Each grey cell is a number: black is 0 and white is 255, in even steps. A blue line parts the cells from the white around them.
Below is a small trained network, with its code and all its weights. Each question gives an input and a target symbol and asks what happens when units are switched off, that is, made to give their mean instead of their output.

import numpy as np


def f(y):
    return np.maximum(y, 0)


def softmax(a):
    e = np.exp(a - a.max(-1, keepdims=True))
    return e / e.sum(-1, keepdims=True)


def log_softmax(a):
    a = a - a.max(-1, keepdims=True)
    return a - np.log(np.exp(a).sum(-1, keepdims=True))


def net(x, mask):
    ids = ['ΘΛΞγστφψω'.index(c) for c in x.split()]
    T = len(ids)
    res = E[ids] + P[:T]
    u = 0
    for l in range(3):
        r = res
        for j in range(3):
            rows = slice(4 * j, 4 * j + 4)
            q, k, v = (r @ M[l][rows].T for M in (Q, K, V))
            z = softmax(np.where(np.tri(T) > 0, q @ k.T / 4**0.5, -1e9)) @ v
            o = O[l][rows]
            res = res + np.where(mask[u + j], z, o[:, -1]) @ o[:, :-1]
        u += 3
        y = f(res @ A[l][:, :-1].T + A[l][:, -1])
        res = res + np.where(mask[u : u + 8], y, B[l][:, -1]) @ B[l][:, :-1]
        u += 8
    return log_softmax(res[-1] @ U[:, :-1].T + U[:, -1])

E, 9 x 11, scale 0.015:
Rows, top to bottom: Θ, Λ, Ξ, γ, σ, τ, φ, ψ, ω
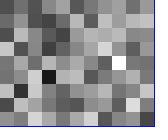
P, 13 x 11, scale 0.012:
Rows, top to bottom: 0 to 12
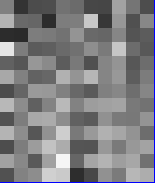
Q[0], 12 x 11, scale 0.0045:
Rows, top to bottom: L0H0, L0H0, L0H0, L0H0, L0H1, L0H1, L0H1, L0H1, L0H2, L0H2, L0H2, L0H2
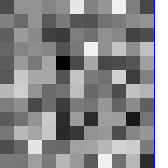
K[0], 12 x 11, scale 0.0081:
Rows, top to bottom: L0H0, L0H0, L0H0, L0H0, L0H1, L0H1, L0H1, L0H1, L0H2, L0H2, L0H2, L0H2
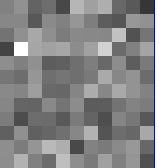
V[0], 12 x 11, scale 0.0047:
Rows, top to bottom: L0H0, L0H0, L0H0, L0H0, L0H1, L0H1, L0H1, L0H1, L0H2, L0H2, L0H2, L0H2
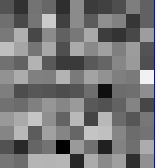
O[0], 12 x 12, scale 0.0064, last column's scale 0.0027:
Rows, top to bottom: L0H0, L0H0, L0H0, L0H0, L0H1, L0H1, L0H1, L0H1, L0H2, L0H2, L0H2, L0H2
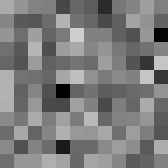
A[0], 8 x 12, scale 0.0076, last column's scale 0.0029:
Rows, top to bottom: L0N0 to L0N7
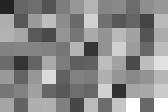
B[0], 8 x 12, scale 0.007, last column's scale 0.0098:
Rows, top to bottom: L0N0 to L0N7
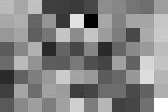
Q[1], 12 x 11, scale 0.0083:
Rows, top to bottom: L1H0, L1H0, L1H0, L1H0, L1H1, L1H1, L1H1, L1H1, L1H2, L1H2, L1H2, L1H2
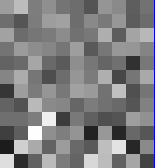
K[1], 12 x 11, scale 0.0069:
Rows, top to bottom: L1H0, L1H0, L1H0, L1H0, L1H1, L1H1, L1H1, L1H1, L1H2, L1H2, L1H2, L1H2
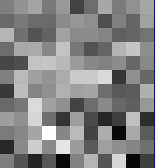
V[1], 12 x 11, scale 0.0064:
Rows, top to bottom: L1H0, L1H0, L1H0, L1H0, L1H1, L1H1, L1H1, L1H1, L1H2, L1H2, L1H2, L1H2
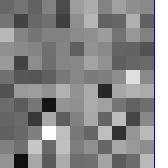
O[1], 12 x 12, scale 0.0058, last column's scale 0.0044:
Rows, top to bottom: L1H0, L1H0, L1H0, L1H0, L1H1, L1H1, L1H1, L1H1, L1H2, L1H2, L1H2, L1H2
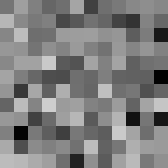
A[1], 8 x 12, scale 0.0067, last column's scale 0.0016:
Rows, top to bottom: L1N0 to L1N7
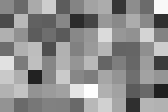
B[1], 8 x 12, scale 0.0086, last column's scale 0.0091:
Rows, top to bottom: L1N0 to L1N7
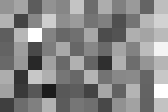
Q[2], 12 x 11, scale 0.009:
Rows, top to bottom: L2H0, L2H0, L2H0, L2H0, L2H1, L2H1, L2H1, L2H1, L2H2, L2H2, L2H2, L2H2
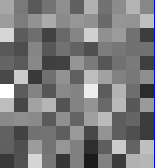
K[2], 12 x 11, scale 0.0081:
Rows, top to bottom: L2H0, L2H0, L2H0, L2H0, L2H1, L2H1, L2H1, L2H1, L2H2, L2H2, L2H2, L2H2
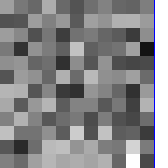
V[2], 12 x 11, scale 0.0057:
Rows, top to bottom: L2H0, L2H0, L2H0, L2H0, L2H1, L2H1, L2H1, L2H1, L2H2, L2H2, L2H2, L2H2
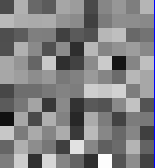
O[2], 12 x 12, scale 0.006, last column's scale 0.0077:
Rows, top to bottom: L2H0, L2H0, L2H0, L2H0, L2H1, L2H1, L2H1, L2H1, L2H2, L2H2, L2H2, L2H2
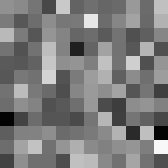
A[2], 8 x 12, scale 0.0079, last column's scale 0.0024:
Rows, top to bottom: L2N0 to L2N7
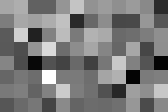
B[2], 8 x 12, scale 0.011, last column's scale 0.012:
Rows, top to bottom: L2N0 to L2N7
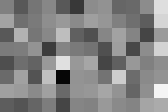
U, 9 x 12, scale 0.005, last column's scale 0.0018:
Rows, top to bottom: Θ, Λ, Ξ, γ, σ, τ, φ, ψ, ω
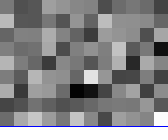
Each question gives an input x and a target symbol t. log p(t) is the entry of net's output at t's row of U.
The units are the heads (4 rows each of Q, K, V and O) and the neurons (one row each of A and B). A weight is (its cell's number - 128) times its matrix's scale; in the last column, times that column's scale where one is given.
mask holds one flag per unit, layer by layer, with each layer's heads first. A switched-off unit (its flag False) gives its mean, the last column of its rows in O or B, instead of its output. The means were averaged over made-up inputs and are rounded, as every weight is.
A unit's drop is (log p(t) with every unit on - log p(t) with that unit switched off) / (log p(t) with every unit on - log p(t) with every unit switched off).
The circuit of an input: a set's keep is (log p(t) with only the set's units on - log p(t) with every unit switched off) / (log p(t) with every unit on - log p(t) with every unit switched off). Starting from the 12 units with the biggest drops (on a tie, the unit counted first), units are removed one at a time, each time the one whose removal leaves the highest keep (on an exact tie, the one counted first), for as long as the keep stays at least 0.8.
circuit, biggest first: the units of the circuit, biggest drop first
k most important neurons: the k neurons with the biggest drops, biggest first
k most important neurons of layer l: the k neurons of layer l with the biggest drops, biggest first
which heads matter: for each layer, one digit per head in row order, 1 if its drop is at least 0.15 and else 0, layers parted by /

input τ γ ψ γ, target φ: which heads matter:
000 / 000 / 001
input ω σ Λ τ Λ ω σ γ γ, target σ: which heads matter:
000 / 011 / 011
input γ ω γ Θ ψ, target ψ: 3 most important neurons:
(L1N1, L2N3, L2N7)
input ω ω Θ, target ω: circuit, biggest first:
(L1N6, L2H0, L2N0, L0N4)
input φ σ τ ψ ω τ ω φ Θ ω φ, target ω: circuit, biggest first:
(L0N4, L1N6, L2N0)
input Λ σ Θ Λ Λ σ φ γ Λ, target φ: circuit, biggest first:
(L1H2, L0N5, L2H2)
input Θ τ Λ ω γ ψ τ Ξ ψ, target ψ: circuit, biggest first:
(L2H2, L2N7, L2H1)
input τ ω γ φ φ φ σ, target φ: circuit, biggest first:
(L1H2, L2H2, L0N5)
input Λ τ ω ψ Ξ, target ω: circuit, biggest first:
(L1N6, L2N0)
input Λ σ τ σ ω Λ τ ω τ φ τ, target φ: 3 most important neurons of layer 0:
(L0N5, L0N7, L0N1)
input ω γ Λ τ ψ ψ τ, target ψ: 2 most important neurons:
(L2N7, L0N3)
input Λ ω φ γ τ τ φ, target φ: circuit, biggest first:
(L1H2, L2H2, L0N5)
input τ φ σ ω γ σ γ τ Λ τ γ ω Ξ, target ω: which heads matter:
000 / 001 / 001
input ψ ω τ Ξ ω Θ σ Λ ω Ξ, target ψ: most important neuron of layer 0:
(L0N1)
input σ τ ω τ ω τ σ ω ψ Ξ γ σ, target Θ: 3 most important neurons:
(L1N6, L2N4, L0N2)
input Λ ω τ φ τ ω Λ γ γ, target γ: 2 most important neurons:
(L2N5, L1N5)
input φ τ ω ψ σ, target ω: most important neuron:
(L1N6)
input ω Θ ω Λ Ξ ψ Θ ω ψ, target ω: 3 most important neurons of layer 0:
(L0N1, L0N6, L0N7)
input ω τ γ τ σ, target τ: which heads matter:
000 / 001 / 000
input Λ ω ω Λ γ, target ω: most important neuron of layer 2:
(L2N0)
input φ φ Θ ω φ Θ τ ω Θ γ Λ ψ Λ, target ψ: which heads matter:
000 / 001 / 001
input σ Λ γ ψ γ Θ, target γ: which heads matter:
000 / 000 / 101
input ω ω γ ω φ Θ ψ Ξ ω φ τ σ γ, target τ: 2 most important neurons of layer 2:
(L2N1, L2N3)
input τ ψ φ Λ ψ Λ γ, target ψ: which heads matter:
000 / 000 / 001
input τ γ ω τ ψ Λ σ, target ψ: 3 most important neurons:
(L1N1, L0N3, L2N7)
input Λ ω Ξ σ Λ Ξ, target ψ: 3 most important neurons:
(L1N6, L1N3, L2N7)
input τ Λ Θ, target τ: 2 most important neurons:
(L2N1, L0N3)
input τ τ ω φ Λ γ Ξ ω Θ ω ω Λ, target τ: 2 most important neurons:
(L1N2, L1N5)
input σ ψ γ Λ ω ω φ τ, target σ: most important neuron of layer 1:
(L1N3)
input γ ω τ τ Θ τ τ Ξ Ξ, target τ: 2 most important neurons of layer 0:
(L0N0, L0N1)
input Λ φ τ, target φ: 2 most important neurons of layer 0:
(L0N7, L0N3)
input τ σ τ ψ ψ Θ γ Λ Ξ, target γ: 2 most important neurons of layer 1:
(L1N6, L1N5)
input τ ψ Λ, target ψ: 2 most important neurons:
(L0N3, L2N7)
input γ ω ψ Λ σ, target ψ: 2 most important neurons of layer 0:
(L0N3, L0N4)
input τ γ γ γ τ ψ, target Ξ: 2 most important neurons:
(L2N2, L1N5)
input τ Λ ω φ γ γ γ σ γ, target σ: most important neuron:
(L1N5)
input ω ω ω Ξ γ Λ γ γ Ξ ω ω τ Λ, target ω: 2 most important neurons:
(L0N5, L1N6)
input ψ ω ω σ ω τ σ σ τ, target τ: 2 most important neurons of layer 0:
(L0N1, L0N3)
